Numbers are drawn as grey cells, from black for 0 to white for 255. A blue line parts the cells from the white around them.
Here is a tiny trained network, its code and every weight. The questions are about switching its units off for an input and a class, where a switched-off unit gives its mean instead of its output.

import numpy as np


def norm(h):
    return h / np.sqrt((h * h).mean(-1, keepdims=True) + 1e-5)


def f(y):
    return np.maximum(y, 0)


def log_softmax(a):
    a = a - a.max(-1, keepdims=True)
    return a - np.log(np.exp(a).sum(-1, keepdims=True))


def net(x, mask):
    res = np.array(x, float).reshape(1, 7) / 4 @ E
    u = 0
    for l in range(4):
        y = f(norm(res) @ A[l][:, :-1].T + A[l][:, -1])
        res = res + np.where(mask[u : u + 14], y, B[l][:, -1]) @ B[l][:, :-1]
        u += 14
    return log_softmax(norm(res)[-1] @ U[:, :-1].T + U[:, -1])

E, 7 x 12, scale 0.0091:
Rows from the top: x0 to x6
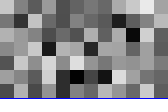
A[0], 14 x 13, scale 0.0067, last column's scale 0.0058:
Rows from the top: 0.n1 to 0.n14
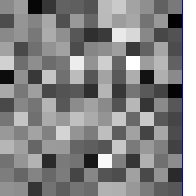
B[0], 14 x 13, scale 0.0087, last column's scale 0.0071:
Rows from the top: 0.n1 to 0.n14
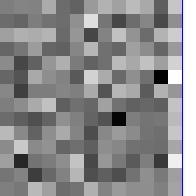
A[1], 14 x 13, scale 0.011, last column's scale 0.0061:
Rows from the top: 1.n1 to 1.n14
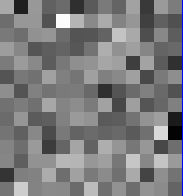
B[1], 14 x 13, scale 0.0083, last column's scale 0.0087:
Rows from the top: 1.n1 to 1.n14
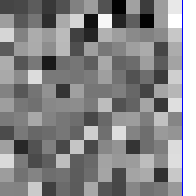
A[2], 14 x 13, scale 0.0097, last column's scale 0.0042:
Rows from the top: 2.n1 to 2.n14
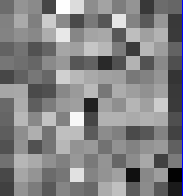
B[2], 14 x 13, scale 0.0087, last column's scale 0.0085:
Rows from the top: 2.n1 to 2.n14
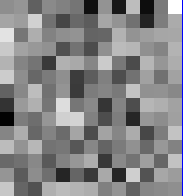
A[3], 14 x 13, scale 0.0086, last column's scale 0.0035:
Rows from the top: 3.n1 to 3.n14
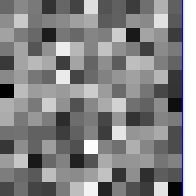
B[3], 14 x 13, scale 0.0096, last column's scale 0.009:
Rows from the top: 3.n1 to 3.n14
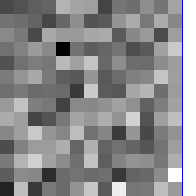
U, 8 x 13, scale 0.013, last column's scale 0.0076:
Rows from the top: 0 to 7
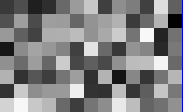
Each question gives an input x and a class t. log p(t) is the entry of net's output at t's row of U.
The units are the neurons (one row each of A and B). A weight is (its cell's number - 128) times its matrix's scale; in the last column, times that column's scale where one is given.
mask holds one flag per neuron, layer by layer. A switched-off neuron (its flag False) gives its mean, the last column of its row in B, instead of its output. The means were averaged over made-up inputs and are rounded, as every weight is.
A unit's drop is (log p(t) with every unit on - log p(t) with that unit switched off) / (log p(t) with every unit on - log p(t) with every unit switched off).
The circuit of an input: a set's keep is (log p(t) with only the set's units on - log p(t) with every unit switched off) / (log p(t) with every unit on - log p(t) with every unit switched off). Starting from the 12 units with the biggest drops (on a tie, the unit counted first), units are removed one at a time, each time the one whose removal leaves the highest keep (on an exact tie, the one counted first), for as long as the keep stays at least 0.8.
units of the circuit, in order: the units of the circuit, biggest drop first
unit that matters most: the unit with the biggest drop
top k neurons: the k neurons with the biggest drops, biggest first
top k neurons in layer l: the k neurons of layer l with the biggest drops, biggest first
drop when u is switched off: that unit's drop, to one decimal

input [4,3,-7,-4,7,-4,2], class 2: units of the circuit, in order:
(0.n5 1.n2 1.n1 2.n1)
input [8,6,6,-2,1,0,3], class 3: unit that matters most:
0.n12
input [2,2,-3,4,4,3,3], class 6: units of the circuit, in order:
(0.n3 2.n9)
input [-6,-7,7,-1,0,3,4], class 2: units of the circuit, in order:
(1.n1 2.n1)
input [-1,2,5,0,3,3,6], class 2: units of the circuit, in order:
(1.n2 2.n1)
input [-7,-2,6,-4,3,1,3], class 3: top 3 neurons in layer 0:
(0.n12 0.n5 0.n10)
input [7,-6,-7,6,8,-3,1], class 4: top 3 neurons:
(0.n5 1.n12 2.n8)
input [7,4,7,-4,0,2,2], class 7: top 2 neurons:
(1.n1 0.n6)
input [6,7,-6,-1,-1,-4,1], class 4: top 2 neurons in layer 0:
(0.n5 0.n12)
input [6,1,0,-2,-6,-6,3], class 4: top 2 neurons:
(0.n5 0.n6)
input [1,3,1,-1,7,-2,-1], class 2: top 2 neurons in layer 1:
(1.n2 1.n1)
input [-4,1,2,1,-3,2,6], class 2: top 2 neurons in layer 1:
(1.n2 1.n4)
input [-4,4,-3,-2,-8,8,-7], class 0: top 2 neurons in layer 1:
(1.n1 1.n10)
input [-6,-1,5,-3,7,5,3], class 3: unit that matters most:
0.n9
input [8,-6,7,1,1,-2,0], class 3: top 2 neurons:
(0.n9 1.n2)
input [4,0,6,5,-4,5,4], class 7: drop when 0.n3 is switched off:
0.2
